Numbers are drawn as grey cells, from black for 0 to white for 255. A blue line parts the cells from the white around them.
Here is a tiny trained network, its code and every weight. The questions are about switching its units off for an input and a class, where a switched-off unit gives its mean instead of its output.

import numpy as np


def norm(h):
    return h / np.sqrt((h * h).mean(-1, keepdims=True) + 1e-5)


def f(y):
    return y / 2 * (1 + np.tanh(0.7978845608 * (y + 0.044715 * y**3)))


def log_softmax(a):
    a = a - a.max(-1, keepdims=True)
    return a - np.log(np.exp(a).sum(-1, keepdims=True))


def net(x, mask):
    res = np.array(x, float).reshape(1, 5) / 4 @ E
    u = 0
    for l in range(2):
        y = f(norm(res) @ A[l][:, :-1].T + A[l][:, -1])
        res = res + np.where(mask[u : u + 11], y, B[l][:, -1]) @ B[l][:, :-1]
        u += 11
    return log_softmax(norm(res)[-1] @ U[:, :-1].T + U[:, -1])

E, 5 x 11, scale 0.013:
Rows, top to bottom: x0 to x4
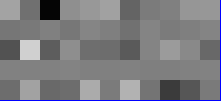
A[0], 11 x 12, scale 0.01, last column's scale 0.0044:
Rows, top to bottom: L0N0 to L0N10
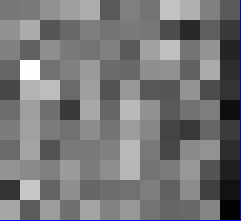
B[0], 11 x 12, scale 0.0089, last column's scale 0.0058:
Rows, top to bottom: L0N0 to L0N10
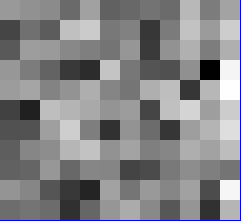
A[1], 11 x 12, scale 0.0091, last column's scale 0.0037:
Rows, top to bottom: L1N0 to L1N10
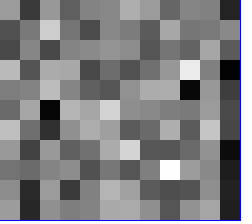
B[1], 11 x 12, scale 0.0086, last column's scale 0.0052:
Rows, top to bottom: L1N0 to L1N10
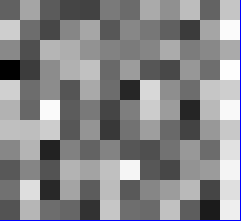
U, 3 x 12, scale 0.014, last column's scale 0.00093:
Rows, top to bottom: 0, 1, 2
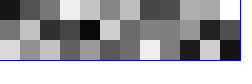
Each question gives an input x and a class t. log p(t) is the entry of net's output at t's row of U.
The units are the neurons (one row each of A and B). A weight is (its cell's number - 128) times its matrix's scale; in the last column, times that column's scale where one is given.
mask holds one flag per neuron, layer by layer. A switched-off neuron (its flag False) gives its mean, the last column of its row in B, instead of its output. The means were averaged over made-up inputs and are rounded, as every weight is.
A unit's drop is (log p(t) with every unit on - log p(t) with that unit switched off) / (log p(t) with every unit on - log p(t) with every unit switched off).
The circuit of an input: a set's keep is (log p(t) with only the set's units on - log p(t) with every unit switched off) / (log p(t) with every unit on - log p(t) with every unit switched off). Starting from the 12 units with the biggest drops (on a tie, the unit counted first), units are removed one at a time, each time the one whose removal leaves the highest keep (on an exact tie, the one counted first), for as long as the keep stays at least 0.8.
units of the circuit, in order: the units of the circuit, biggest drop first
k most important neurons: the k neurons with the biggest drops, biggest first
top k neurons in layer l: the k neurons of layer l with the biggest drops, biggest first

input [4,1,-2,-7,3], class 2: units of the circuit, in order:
L1N5
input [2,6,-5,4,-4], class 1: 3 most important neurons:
L1N10, L0N5, L0N1
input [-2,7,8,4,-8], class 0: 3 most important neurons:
L1N3, L1N8, L1N10
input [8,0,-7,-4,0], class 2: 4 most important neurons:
L1N6, L1N5, L0N3, L0N5
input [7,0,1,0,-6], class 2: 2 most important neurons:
L1N6, L1N5
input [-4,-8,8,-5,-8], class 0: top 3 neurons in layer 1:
L1N3, L1N8, L1N10
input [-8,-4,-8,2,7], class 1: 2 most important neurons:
L0N10, L1N9
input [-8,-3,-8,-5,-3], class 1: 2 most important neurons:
L1N9, L0N10
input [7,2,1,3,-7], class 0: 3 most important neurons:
L1N3, L1N8, L0N4
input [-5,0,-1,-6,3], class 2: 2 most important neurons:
L0N4, L1N4
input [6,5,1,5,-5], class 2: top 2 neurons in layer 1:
L1N6, L1N5
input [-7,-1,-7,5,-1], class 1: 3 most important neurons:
L1N9, L0N10, L1N7
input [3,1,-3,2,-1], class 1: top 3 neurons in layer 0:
L0N4, L0N1, L0N7
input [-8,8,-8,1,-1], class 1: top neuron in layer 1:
L1N9
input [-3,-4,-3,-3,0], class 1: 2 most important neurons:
L0N10, L1N9
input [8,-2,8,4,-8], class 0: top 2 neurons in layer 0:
L0N4, L0N9
